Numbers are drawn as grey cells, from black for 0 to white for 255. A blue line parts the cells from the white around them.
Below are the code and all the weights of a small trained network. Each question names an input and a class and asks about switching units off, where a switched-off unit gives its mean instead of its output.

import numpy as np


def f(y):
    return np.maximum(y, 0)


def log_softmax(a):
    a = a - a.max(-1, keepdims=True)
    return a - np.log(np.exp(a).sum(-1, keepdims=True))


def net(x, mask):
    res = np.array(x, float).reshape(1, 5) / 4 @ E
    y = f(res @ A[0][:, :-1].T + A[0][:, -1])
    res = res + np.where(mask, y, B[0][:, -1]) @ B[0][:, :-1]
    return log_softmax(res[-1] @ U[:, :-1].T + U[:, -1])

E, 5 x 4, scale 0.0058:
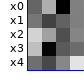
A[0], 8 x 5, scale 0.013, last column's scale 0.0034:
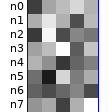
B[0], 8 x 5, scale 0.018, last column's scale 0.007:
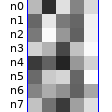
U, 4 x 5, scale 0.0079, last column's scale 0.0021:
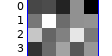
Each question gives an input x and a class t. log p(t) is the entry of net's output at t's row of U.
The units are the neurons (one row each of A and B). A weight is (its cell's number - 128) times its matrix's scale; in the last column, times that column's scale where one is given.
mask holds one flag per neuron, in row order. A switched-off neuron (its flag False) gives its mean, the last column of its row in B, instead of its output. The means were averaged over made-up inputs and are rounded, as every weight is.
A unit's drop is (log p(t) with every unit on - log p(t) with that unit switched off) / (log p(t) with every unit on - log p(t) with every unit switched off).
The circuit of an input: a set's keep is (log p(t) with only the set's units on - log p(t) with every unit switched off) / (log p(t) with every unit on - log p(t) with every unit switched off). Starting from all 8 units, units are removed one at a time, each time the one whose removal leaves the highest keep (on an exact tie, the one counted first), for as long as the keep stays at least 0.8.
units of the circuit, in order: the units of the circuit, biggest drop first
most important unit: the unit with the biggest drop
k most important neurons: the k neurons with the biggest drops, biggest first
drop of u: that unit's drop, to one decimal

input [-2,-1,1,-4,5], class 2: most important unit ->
n0
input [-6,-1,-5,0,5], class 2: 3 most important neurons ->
(n0, n2, n1)
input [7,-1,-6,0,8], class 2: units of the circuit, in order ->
(n0, n1)
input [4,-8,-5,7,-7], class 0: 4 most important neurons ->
(n5, n2, n4, n3)
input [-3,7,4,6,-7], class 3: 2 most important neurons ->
(n3, n7)
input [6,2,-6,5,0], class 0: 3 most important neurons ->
(n2, n1, n5)
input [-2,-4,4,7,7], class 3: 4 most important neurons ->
(n3, n2, n1, n5)
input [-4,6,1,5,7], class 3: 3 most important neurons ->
(n3, n2, n1)
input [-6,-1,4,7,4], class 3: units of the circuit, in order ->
(n3, n7)
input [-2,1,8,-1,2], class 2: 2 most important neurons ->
(n2, n5)
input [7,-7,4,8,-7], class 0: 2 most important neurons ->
(n4, n5)
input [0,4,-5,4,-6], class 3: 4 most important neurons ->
(n3, n2, n1, n7)
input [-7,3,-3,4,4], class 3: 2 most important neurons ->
(n2, n1)
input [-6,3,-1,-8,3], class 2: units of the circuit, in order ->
(n0)
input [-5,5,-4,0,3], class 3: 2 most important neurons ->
(n5, n2)
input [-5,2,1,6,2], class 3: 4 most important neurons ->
(n3, n2, n1, n7)
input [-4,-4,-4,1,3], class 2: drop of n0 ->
0.4
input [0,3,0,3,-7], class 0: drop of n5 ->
0.3
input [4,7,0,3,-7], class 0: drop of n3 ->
0.0
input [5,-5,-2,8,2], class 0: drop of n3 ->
0.1
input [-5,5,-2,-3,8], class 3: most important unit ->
n5
